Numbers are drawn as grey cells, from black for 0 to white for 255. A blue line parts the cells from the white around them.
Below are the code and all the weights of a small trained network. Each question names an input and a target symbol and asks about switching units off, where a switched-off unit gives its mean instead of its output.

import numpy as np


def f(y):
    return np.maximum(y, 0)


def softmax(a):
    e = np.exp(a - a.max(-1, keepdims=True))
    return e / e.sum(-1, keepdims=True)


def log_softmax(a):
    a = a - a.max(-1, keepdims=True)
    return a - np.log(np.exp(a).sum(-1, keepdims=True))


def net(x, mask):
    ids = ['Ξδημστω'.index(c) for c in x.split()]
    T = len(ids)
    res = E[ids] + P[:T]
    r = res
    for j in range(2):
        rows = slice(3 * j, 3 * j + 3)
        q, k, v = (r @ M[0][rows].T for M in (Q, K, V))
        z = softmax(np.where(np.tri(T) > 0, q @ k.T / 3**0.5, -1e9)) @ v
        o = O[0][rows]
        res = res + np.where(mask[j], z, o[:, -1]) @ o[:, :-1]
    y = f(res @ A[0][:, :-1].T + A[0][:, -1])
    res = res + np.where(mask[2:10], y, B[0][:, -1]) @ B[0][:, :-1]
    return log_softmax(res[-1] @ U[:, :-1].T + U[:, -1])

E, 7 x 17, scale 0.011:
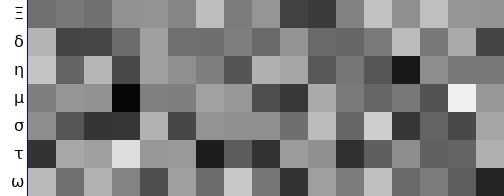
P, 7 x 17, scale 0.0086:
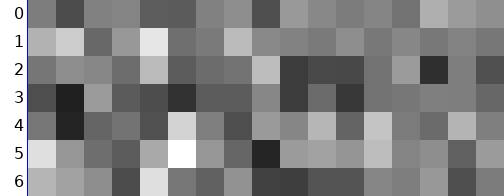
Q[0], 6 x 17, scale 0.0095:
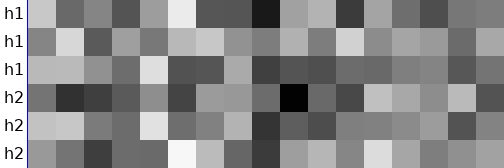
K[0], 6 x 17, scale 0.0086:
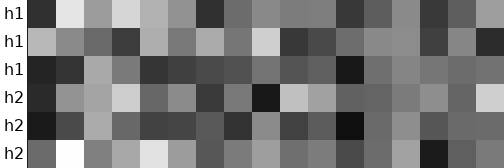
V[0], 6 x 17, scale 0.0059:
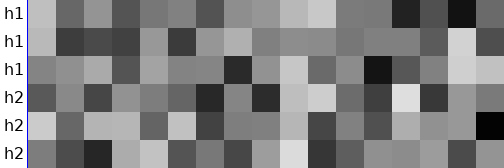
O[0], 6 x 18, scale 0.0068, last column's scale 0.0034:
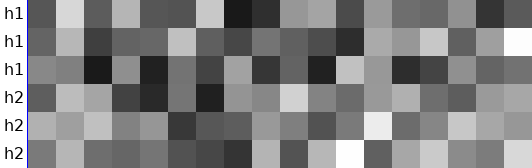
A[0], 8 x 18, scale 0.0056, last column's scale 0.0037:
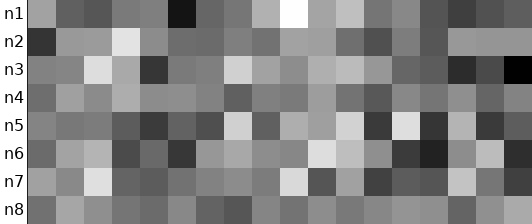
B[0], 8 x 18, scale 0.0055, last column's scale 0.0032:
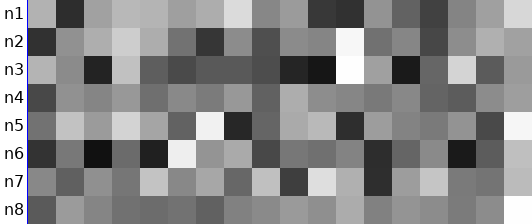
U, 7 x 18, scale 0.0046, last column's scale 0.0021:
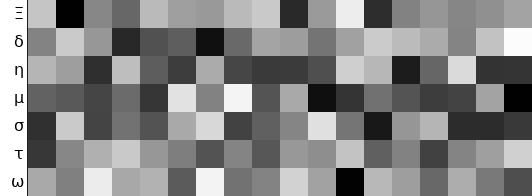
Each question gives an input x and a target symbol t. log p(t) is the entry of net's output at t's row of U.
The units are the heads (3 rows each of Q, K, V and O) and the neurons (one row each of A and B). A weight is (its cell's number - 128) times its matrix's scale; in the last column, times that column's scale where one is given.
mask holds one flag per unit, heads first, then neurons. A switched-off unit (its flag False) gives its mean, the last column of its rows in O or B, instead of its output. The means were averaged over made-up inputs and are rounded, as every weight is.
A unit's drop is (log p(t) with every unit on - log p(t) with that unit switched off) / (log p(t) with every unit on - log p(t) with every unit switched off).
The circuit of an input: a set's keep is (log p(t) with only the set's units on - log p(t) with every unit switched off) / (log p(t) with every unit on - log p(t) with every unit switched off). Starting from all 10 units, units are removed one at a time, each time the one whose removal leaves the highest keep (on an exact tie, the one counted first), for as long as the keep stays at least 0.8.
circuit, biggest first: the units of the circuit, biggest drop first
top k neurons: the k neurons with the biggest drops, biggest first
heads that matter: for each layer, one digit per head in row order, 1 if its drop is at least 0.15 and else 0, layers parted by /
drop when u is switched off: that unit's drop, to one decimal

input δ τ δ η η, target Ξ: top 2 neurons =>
n7, n1
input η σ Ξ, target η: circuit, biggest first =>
h1
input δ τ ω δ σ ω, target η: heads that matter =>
10
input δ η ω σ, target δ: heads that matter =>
11
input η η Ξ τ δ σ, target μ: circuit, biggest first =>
h1, n6, n1, h2
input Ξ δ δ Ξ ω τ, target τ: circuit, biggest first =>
h1, n2
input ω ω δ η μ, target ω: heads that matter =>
11
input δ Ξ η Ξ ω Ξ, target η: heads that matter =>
11
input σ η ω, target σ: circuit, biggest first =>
h2, h1
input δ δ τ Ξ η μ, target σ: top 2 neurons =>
n6, n5
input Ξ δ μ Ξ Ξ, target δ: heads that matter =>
01
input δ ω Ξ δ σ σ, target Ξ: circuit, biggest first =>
h1, h2
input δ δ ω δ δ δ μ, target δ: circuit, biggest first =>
h2, h1
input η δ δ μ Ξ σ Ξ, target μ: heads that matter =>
01
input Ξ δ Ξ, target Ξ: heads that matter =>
11
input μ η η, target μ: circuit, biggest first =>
h2
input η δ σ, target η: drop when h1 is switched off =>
0.6
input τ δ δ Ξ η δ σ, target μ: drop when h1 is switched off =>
0.8
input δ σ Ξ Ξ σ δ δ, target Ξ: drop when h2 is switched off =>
0.3
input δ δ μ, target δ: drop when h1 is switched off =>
0.3
